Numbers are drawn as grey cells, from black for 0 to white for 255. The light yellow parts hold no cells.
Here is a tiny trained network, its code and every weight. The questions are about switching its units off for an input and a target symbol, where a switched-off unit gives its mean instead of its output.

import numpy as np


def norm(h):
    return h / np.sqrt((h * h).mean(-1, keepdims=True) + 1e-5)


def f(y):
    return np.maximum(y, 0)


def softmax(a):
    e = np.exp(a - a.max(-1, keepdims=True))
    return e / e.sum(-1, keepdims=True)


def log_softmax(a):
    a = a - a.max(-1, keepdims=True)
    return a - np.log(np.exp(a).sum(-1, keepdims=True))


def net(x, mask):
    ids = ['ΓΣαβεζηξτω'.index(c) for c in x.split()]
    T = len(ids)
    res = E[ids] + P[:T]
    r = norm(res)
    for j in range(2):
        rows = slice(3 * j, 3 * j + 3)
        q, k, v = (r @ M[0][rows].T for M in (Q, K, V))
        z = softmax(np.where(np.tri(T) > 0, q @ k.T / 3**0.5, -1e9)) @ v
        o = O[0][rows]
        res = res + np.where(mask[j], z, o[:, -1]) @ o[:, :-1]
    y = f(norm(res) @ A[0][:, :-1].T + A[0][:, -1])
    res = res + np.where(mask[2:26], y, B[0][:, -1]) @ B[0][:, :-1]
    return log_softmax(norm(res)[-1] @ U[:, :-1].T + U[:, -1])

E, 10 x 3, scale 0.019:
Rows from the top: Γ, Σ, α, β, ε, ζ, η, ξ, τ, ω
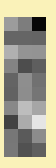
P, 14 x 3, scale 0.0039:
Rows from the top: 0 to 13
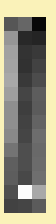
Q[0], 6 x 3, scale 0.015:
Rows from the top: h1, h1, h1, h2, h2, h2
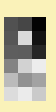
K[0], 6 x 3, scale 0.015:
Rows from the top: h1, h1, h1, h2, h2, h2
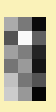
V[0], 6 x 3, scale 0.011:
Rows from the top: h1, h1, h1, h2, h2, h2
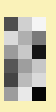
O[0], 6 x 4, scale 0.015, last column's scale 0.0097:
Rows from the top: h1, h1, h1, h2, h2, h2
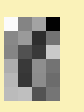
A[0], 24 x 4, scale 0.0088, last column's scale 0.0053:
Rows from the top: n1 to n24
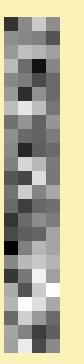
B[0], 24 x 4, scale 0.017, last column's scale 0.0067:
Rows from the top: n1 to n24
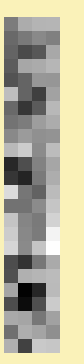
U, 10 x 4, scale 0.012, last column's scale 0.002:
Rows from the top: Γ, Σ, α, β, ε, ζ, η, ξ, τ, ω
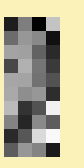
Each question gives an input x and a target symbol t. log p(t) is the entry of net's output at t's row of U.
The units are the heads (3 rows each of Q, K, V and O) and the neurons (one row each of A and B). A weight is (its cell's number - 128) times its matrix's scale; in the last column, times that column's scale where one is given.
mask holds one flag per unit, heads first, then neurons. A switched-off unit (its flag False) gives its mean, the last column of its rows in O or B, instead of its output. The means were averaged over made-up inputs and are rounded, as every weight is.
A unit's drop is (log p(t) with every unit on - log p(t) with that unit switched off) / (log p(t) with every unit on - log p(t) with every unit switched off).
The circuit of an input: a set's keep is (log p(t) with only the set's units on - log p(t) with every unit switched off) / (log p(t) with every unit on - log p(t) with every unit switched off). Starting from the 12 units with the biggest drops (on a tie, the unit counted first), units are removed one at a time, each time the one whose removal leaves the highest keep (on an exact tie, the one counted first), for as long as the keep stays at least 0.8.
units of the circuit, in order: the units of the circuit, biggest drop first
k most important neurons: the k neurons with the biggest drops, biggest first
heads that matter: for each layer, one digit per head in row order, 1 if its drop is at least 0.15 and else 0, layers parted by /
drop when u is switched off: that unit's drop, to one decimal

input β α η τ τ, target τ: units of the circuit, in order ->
(h1 n19)
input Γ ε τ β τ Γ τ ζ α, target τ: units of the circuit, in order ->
(h1)
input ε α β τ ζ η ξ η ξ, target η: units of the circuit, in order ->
(h1 n20)
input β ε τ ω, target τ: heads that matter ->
00
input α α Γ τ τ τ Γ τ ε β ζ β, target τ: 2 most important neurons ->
(n17 n20)
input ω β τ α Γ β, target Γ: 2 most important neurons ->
(n24 n4)
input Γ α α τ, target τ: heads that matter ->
01
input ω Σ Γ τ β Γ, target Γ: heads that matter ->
10
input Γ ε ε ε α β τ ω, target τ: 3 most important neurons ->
(n17 n20 n21)
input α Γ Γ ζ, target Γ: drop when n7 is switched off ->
0.0
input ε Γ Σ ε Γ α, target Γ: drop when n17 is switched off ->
0.3
